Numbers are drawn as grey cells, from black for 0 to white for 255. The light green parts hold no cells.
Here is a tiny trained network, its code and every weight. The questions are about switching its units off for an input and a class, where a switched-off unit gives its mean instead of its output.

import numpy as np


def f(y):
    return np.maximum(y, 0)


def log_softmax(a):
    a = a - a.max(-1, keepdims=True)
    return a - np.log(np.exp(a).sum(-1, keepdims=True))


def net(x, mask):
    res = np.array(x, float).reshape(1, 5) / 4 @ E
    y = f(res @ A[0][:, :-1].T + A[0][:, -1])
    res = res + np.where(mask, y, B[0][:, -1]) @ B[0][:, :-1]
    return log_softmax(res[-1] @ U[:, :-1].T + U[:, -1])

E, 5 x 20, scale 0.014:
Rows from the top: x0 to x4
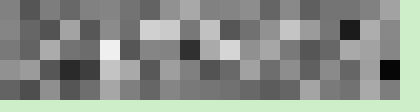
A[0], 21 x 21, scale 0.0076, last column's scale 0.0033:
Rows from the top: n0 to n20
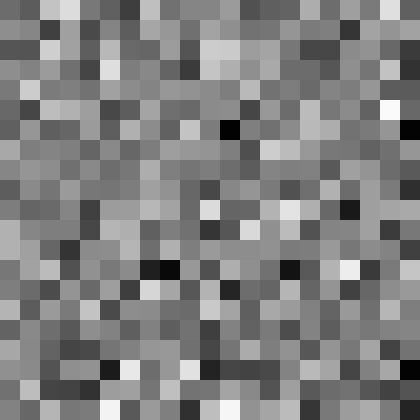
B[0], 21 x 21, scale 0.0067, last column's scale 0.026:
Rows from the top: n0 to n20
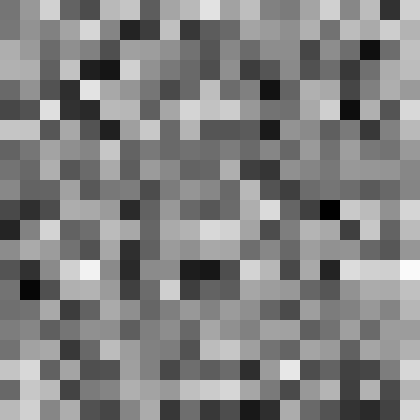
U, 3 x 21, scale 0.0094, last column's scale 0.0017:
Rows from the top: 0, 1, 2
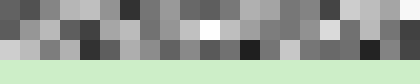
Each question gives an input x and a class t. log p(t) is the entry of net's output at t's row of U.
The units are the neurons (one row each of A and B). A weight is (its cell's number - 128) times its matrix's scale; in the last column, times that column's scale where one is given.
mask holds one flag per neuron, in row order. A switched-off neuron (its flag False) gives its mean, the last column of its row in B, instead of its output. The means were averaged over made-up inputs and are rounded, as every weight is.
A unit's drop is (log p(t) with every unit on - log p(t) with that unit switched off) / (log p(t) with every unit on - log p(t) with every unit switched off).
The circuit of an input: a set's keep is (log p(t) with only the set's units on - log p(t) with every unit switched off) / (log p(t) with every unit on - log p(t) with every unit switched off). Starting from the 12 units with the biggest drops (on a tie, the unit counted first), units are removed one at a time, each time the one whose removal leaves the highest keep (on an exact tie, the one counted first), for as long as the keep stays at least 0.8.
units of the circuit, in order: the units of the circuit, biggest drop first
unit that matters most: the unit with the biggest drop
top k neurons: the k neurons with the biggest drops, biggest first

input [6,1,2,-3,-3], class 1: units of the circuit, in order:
n13
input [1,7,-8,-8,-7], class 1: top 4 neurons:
n5, n0, n13, n20
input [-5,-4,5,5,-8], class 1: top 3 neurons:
n11, n18, n19
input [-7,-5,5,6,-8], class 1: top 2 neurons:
n11, n19
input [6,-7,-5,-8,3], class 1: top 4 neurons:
n5, n0, n10, n14
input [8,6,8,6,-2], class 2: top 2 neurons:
n20, n13
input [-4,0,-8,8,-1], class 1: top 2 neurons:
n11, n19
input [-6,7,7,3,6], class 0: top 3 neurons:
n10, n14, n1
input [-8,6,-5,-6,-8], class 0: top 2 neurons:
n10, n14
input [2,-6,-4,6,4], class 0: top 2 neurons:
n13, n5
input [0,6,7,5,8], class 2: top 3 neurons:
n20, n13, n3
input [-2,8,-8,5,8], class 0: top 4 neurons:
n10, n14, n1, n20
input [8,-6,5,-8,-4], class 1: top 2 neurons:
n5, n0
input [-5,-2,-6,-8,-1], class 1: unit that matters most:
n5
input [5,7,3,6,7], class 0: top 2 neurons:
n10, n14
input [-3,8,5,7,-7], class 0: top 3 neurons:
n10, n14, n1
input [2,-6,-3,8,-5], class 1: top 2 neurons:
n11, n19
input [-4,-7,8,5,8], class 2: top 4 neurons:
n20, n3, n2, n10
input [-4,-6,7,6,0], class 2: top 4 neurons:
n20, n3, n10, n2
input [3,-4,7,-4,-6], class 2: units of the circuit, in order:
n20
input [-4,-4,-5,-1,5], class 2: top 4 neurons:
n18, n10, n6, n14
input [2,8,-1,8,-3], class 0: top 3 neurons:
n10, n14, n1
